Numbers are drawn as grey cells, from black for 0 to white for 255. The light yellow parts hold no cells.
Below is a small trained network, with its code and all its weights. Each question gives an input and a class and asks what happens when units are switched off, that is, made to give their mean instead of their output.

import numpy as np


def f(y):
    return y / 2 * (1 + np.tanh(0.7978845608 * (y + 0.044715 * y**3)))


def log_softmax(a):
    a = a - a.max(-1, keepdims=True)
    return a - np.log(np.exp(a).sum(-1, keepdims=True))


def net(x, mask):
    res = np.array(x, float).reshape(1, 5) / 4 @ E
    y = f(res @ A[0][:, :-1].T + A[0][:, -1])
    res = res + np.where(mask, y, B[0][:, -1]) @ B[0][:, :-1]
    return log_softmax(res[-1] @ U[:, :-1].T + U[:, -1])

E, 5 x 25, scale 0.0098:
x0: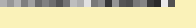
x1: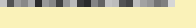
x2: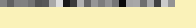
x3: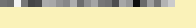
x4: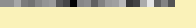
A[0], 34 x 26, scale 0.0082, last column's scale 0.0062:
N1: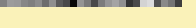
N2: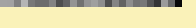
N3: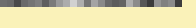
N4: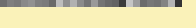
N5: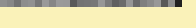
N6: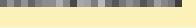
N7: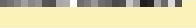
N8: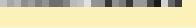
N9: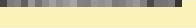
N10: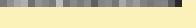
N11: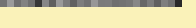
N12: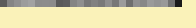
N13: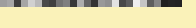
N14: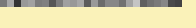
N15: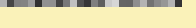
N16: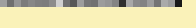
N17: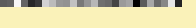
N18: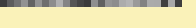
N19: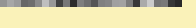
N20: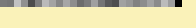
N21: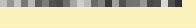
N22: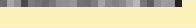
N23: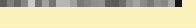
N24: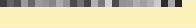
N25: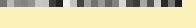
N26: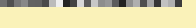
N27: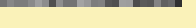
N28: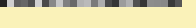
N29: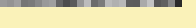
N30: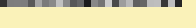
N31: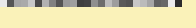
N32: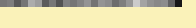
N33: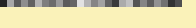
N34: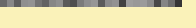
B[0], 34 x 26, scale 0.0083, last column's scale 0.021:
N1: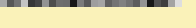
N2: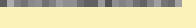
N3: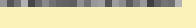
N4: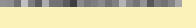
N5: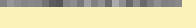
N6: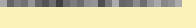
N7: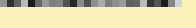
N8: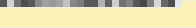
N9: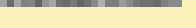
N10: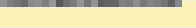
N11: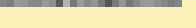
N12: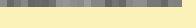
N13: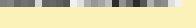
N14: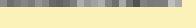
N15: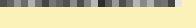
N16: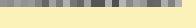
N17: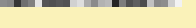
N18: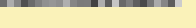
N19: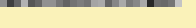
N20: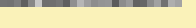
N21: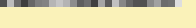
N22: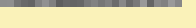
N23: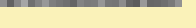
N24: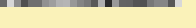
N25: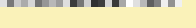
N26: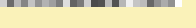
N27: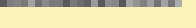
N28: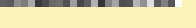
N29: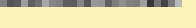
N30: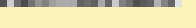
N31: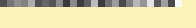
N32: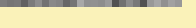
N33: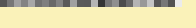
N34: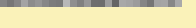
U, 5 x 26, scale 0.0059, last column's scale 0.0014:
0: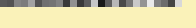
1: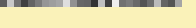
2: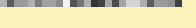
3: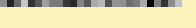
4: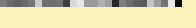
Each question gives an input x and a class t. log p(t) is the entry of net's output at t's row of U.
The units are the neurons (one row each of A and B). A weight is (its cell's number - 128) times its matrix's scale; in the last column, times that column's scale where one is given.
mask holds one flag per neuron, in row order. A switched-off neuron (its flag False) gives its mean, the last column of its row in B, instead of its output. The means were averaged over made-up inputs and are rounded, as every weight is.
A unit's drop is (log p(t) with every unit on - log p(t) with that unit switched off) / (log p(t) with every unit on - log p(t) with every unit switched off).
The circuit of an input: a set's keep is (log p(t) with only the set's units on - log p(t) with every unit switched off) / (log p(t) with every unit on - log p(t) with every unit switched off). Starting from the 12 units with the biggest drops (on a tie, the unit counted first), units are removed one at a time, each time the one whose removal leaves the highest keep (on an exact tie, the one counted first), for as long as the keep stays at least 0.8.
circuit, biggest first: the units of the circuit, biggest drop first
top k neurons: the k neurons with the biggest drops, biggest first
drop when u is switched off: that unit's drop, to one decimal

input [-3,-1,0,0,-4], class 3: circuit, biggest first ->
N7
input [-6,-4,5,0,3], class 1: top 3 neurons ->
N30, N25, N24
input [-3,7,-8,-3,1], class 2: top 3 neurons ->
N25, N28, N33
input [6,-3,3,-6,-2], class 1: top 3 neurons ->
N8, N21, N17
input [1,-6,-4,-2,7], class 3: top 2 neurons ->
N1, N19
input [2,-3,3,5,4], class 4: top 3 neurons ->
N17, N25, N7
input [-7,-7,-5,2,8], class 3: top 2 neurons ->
N1, N19
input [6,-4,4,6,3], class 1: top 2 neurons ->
N8, N21
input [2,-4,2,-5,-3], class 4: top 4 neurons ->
N13, N31, N15, N14
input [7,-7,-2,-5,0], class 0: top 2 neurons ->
N28, N33
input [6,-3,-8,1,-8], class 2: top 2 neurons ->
N25, N1
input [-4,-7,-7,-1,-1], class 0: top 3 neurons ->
N28, N33, N26
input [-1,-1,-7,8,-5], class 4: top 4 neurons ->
N17, N26, N20, N16
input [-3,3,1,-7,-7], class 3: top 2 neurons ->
N7, N17
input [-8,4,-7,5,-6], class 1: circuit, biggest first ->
N30
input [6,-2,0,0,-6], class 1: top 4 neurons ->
N8, N21, N1, N19
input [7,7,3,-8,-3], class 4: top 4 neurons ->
N13, N28, N14, N33
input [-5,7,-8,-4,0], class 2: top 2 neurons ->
N25, N28
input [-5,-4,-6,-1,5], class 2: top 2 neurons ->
N25, N8
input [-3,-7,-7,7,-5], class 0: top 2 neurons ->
N28, N33
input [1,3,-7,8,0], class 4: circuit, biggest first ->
N17
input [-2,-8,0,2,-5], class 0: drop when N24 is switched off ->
0.0
